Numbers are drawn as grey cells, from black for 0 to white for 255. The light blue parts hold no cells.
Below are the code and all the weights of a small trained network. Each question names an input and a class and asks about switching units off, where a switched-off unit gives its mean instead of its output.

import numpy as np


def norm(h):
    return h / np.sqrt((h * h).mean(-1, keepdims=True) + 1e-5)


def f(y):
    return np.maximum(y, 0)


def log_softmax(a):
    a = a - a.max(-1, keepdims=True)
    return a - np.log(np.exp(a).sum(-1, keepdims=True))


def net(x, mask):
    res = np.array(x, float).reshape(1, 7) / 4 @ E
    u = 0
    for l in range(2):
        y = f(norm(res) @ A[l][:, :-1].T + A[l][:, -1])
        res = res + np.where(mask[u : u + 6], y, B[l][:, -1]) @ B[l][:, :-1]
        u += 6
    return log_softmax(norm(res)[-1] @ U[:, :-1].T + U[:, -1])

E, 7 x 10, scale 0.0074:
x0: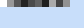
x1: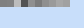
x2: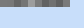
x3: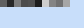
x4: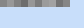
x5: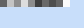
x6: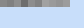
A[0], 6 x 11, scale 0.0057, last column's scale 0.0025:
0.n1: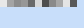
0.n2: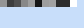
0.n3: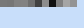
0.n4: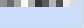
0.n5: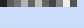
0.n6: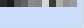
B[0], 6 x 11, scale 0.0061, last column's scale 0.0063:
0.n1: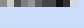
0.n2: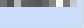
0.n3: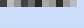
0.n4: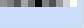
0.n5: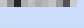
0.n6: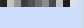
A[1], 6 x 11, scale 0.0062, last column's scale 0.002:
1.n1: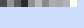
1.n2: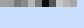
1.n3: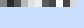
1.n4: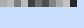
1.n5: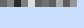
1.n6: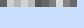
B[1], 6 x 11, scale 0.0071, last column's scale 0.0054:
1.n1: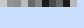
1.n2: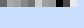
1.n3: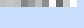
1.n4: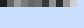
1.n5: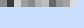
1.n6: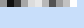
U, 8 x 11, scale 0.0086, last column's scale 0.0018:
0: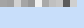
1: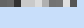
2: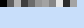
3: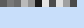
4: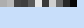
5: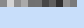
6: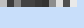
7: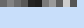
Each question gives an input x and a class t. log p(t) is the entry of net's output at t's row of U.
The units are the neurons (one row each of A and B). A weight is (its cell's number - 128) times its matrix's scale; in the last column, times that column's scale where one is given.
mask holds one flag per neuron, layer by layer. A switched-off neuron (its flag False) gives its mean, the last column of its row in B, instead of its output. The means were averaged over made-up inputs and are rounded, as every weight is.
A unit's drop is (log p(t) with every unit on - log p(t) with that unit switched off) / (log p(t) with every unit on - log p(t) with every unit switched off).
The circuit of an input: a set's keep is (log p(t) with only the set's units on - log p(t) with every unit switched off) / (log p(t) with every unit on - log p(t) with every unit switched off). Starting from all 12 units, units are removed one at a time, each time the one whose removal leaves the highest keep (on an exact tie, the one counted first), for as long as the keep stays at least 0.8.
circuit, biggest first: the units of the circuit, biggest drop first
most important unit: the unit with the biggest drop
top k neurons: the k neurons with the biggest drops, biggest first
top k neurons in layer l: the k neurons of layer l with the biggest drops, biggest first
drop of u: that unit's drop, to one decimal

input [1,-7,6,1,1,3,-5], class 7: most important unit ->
0.n3
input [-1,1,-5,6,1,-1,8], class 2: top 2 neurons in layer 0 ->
[0.n6 0.n4]
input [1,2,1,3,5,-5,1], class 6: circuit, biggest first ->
[1.n1 1.n2]
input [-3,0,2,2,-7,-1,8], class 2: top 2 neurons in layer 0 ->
[0.n6 0.n4]
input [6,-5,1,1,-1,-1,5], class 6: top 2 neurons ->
[0.n2 1.n3]
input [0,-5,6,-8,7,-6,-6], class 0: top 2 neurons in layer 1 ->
[1.n3 1.n5]
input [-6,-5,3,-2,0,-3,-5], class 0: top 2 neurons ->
[1.n3 0.n4]
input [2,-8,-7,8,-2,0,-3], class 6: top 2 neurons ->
[0.n2 1.n2]
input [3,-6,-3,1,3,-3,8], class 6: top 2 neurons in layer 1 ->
[1.n2 1.n3]
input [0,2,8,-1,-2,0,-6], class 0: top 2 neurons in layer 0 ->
[0.n4 0.n1]
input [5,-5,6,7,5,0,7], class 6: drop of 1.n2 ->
0.1
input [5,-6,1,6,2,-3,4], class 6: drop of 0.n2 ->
0.2
